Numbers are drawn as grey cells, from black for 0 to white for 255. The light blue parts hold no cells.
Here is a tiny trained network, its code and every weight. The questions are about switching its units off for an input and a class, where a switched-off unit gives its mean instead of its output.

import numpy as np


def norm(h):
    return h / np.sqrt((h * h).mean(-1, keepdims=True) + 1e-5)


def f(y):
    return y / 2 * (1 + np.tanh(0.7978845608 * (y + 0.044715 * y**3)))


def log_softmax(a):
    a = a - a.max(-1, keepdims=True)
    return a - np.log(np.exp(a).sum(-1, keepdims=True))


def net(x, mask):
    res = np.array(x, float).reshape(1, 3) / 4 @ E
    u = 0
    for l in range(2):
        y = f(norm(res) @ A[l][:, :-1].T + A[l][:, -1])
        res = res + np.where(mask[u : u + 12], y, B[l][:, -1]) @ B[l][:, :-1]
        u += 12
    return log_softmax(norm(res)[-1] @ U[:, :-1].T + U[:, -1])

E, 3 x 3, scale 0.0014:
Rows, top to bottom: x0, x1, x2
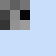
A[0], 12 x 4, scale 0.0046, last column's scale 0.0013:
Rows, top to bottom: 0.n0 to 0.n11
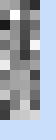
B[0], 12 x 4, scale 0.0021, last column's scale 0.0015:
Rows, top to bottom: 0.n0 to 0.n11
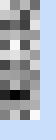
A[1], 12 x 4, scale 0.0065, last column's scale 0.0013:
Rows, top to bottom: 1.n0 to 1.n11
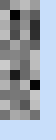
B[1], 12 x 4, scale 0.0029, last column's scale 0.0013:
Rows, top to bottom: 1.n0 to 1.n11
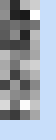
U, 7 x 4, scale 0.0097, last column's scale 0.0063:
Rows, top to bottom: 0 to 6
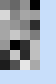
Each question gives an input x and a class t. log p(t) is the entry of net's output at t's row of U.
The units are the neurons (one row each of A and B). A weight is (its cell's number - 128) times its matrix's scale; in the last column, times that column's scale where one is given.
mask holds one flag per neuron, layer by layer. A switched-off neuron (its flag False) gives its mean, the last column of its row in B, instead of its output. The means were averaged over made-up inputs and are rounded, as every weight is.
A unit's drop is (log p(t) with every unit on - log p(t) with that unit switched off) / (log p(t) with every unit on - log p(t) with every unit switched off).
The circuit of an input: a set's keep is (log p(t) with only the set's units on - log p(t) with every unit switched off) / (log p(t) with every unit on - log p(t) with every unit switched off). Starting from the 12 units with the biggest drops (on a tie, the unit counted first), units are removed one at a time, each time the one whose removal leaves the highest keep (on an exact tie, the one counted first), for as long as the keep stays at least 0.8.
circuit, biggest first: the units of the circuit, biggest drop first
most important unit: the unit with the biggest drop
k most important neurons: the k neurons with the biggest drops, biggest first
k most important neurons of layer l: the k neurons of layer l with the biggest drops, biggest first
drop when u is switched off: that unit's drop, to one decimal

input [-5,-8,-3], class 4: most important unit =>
0.n9
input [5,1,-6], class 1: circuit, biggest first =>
[0.n5; 1.n10]
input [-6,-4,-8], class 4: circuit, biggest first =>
[0.n9; 1.n1]
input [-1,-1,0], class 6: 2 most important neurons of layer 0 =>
[0.n6; 0.n8]
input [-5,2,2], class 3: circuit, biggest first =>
[0.n9; 1.n3]
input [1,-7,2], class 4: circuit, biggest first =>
[0.n4; 0.n9; 1.n1]
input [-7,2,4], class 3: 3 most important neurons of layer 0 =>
[0.n1; 0.n9; 0.n6]
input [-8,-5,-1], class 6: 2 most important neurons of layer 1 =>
[1.n0; 1.n1]
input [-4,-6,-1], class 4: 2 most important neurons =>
[0.n9; 0.n4]
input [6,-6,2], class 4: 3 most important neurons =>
[0.n4; 1.n1; 0.n9]
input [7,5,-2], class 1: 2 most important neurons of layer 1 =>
[1.n10; 1.n3]
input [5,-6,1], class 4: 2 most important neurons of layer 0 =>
[0.n4; 0.n9]
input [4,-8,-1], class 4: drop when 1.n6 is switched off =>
0.0
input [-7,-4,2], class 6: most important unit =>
1.n0
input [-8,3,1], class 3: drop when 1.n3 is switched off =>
0.1
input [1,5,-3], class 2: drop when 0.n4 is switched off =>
0.1
